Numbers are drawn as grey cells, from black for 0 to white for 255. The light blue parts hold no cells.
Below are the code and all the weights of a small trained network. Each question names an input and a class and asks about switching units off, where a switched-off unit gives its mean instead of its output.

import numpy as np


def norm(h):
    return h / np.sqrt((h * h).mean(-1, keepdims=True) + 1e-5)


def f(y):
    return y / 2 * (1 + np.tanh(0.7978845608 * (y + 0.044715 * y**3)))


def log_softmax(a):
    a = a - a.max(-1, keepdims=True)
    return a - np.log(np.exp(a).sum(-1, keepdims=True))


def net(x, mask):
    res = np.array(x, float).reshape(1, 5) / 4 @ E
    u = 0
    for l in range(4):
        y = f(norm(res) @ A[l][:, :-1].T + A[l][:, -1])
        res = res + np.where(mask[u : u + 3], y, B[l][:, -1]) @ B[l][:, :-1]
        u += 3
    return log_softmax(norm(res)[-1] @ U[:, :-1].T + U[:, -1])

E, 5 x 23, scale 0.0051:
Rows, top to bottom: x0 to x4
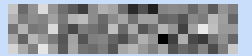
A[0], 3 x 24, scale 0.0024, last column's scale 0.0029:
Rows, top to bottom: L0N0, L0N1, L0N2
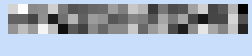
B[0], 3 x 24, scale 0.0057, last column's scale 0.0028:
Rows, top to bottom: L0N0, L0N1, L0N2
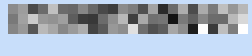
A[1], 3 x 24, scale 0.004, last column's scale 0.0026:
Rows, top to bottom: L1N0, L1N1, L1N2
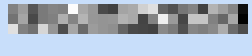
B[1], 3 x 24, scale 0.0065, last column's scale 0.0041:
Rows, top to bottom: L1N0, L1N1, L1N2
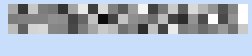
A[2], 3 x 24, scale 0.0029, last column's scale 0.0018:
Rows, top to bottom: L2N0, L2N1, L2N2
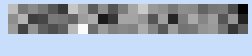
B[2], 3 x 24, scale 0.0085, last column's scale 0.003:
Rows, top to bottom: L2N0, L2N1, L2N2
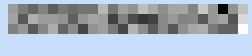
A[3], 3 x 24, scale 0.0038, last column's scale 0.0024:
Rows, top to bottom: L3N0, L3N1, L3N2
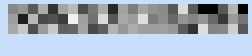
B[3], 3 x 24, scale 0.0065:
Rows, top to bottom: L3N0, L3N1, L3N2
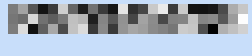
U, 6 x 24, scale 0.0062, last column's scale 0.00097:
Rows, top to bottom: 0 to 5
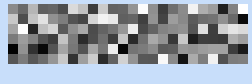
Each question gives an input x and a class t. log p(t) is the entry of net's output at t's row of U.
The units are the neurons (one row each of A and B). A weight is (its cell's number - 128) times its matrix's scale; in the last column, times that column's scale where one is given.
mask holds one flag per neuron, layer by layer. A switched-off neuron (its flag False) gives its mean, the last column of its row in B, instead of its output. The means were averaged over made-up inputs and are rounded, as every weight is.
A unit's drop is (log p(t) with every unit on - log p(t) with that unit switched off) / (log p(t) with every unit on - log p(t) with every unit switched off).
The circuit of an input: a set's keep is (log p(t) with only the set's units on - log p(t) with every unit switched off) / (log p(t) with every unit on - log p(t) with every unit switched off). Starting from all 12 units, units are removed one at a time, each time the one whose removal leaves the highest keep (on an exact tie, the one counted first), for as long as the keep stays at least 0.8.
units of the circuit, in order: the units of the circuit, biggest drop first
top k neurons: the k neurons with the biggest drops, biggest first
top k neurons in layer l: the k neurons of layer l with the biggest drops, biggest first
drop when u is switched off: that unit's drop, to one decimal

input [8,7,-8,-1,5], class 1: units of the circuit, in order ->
L1N2
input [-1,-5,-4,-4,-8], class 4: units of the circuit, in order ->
L3N0, L1N0, L3N1
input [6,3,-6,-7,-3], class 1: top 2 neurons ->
L1N2, L3N0
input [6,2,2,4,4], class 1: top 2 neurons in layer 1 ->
L1N2, L1N1
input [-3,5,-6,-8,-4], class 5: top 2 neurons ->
L1N1, L2N1
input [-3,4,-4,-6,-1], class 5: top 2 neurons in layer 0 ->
L0N0, L0N1
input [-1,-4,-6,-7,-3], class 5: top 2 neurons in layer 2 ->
L2N1, L2N0
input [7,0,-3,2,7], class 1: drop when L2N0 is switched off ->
0.1
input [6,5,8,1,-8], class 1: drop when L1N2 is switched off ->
0.4
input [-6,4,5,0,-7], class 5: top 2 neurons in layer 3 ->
L3N1, L3N2
